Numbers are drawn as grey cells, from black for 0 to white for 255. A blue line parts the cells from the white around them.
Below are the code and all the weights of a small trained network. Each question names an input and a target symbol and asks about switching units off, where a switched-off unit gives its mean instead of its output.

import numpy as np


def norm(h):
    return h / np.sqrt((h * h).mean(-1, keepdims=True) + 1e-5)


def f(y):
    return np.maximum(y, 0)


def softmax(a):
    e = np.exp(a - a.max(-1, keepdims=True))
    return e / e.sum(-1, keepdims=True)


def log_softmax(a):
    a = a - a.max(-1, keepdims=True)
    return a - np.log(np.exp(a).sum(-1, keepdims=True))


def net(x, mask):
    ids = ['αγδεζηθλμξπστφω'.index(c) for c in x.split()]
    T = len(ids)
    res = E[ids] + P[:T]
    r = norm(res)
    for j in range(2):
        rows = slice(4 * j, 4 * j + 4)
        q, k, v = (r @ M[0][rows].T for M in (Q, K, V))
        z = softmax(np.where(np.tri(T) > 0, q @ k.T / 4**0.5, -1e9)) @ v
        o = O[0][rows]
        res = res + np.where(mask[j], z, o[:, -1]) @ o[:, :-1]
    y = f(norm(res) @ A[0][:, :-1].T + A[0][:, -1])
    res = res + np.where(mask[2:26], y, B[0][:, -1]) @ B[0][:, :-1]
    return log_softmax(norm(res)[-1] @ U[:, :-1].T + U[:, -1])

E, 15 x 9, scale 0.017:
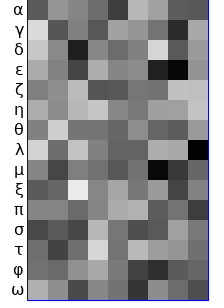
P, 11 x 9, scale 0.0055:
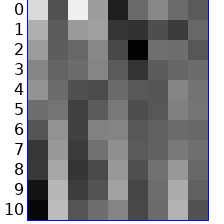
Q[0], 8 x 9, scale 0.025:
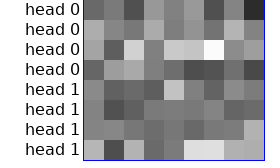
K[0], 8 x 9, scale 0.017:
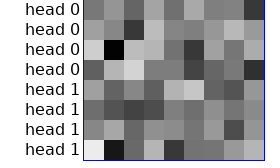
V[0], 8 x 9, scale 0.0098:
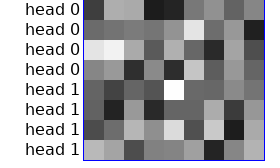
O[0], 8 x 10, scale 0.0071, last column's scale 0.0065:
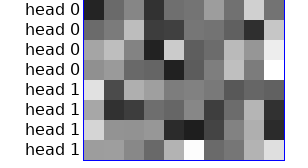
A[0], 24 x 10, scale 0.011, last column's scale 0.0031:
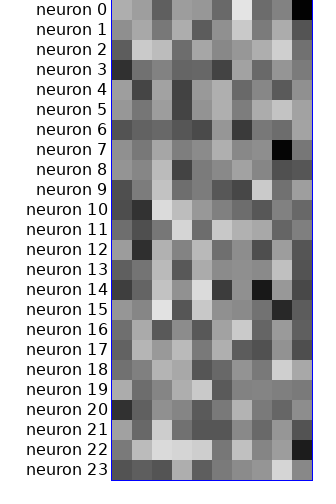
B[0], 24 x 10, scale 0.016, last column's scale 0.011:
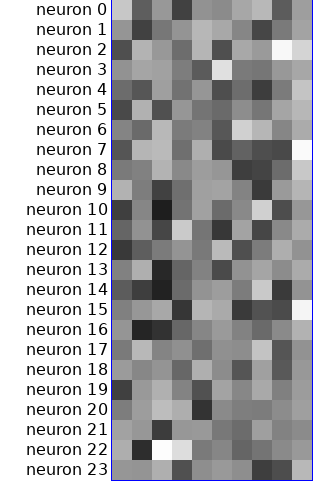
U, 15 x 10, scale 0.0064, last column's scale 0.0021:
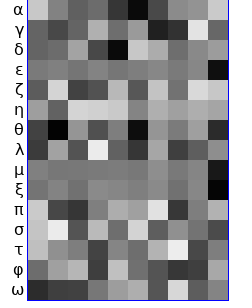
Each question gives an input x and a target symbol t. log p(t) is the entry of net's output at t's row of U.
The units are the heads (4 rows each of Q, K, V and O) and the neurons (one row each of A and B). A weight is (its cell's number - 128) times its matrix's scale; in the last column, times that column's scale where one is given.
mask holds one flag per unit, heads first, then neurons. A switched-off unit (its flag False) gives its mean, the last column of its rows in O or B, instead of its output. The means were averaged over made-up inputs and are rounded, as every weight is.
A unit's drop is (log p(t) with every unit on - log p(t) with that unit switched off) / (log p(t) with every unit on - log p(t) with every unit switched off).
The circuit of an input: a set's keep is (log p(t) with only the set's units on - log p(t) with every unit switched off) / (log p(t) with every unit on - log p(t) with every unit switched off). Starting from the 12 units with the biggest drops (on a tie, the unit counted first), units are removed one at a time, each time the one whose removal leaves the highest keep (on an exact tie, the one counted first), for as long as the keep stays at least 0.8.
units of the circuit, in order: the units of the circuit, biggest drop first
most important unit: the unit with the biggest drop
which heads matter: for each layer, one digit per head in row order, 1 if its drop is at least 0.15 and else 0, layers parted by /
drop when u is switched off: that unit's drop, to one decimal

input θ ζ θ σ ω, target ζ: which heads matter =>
00
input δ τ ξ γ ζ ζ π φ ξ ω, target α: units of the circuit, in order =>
(head 1)
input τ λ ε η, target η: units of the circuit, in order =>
(head 0; neuron 22)
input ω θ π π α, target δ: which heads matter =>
00
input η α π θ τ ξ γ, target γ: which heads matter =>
01
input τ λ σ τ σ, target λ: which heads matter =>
10
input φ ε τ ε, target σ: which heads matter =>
00
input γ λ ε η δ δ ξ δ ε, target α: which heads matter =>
01
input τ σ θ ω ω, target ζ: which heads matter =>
00
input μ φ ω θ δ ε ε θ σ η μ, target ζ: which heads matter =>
10
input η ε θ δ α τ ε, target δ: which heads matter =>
10
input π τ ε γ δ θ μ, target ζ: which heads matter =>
10
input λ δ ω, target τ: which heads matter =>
10
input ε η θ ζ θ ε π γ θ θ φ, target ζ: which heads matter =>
10
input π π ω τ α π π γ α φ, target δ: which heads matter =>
00
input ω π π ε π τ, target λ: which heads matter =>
00
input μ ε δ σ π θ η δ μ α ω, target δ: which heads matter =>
10
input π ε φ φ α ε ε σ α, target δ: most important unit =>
head 0
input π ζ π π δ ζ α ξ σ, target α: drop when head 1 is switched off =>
1.0
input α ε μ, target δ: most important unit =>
neuron 3
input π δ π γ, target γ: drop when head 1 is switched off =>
0.5
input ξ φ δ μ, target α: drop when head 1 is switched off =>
0.9
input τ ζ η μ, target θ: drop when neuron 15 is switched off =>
0.1
